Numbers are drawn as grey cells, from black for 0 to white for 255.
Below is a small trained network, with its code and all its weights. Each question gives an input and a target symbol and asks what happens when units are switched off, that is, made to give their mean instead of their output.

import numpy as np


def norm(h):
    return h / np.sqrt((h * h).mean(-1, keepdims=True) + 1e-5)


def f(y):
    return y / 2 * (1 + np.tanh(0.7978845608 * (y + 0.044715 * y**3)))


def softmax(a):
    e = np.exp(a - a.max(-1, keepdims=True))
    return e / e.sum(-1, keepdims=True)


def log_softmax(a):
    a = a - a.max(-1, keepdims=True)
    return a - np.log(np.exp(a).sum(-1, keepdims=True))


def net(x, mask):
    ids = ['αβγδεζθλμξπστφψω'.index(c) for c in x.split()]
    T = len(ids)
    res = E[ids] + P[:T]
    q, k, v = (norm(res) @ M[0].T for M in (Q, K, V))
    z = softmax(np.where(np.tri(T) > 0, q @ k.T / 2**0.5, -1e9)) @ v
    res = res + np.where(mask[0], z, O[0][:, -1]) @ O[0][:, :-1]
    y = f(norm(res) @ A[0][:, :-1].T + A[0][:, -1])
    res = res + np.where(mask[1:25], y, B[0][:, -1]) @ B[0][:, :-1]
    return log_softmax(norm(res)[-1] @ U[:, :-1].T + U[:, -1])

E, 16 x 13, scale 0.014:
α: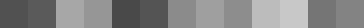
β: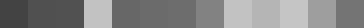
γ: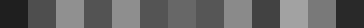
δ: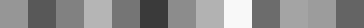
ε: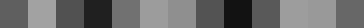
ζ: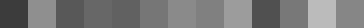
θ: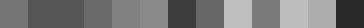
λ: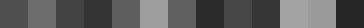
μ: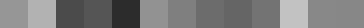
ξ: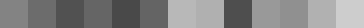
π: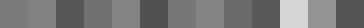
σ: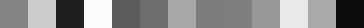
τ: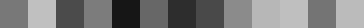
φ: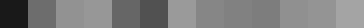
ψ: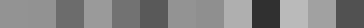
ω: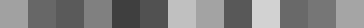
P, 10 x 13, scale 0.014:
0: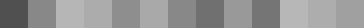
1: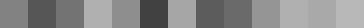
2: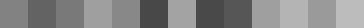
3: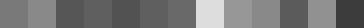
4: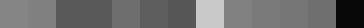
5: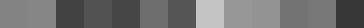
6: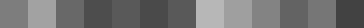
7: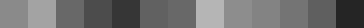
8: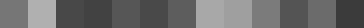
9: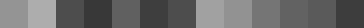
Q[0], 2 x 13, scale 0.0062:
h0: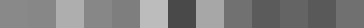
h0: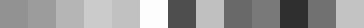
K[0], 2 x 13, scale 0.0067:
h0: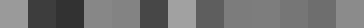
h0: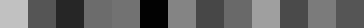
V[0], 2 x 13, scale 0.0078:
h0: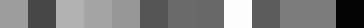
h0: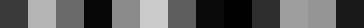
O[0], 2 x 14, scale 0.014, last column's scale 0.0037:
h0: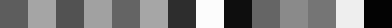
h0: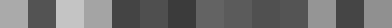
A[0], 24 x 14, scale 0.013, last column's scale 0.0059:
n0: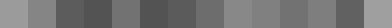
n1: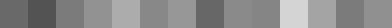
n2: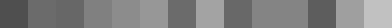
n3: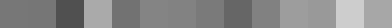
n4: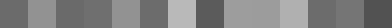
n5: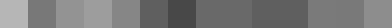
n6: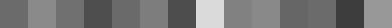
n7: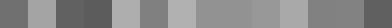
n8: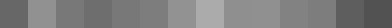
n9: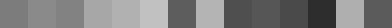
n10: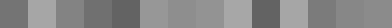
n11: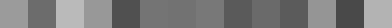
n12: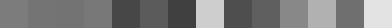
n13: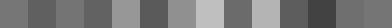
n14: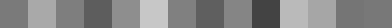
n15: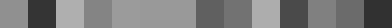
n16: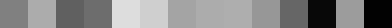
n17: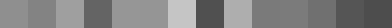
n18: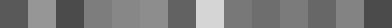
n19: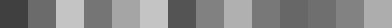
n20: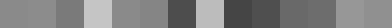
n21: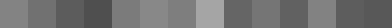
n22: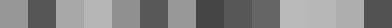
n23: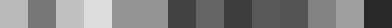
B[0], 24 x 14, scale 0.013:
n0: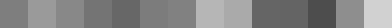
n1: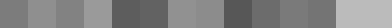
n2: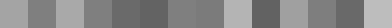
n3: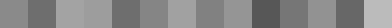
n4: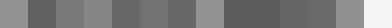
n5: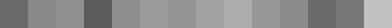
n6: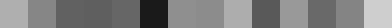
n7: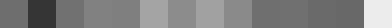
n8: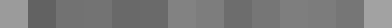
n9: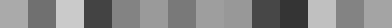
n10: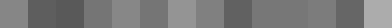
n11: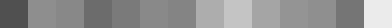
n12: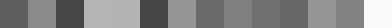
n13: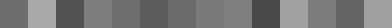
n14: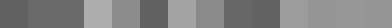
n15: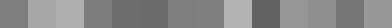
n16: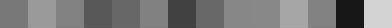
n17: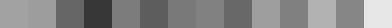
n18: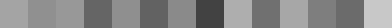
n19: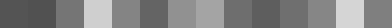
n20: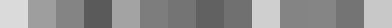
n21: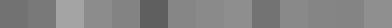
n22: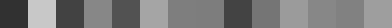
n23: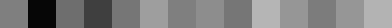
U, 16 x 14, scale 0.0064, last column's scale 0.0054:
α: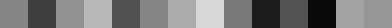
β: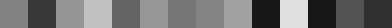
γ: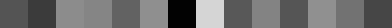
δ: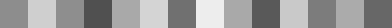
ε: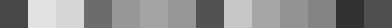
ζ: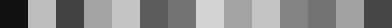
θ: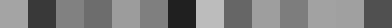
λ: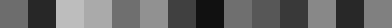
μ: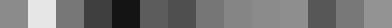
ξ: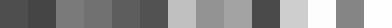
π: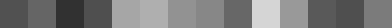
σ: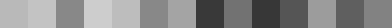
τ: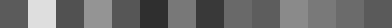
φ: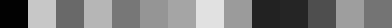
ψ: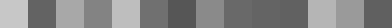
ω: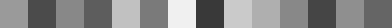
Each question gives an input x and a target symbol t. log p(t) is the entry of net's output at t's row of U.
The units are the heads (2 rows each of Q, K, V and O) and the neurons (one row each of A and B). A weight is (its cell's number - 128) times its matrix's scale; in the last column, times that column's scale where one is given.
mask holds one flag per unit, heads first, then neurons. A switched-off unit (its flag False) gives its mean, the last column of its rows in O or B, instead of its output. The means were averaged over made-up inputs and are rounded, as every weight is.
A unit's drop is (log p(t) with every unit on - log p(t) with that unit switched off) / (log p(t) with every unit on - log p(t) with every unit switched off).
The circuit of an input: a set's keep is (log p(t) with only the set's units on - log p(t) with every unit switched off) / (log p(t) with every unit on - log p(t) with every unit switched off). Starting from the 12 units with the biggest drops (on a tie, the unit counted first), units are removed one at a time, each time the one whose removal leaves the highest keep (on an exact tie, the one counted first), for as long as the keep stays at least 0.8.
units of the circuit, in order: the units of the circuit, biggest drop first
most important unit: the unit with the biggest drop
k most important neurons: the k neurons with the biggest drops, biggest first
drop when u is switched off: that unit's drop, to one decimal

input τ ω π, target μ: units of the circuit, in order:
n12; n22
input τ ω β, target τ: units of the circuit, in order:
n22; n11
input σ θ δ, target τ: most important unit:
n22
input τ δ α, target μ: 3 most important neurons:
n12; n22; n17
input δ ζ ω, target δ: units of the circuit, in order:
h0; n9
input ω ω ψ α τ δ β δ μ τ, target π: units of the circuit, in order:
h0; n7; n6
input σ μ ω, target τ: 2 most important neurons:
n22; n7
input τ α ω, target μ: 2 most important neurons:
n12; n22
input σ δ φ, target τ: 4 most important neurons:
n22; n7; n20; n11
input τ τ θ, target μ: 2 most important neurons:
n12; n17
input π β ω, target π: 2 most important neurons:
n23; n20
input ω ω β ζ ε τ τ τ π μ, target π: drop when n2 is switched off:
0.1
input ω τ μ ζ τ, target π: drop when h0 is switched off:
1.4
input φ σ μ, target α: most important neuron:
n4
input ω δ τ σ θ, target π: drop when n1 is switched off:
-0.1
